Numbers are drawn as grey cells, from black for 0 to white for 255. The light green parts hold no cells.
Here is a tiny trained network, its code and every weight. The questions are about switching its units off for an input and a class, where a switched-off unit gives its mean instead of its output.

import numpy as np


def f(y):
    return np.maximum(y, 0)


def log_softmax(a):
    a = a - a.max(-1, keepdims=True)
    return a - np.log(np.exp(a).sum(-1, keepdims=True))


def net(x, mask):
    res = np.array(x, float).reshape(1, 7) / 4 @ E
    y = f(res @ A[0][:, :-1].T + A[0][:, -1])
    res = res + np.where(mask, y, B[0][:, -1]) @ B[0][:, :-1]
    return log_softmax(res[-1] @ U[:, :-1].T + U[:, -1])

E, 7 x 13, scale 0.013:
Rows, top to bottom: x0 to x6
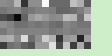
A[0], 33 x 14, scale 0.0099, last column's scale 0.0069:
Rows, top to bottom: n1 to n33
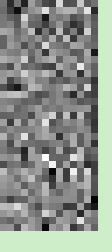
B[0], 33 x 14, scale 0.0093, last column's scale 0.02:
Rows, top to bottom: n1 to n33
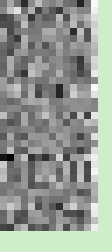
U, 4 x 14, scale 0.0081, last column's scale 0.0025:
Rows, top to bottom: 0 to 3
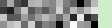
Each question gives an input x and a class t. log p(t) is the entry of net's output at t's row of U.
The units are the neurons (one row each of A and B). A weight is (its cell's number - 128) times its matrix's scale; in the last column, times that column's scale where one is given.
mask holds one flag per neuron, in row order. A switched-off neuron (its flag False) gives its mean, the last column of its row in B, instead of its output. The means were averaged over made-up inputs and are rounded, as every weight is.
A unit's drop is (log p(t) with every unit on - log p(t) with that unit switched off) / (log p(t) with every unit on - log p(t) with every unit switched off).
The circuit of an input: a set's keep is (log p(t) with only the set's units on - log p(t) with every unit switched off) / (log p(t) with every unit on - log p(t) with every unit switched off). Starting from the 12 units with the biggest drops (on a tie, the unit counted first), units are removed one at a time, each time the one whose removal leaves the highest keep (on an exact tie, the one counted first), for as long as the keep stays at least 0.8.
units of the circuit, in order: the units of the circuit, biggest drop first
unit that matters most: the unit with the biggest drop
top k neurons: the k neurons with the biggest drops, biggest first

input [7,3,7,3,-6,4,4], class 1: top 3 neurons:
(n23; n30; n7)
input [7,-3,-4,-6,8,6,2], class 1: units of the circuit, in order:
(n23)
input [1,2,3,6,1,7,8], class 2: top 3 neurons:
(n17; n24; n1)
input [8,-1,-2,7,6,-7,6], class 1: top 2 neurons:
(n23; n7)
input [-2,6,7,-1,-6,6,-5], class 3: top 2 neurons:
(n13; n2)
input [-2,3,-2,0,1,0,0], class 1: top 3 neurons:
(n13; n2; n30)
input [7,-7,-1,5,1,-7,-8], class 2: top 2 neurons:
(n25; n26)
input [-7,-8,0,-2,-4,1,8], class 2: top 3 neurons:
(n17; n24; n23)
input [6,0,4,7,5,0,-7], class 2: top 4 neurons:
(n25; n26; n5; n33)
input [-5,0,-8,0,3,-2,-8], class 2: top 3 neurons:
(n5; n26; n25)
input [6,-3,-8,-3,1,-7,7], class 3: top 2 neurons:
(n30; n14)
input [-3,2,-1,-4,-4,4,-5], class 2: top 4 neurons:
(n25; n5; n26; n1)
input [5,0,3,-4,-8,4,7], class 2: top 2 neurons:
(n17; n24)
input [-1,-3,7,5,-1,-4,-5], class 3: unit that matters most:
n13
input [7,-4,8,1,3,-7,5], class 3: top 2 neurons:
(n2; n13)
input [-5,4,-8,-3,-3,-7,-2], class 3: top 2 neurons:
(n14; n30)
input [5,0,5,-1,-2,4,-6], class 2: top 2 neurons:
(n25; n26)
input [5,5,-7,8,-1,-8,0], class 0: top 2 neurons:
(n1; n22)
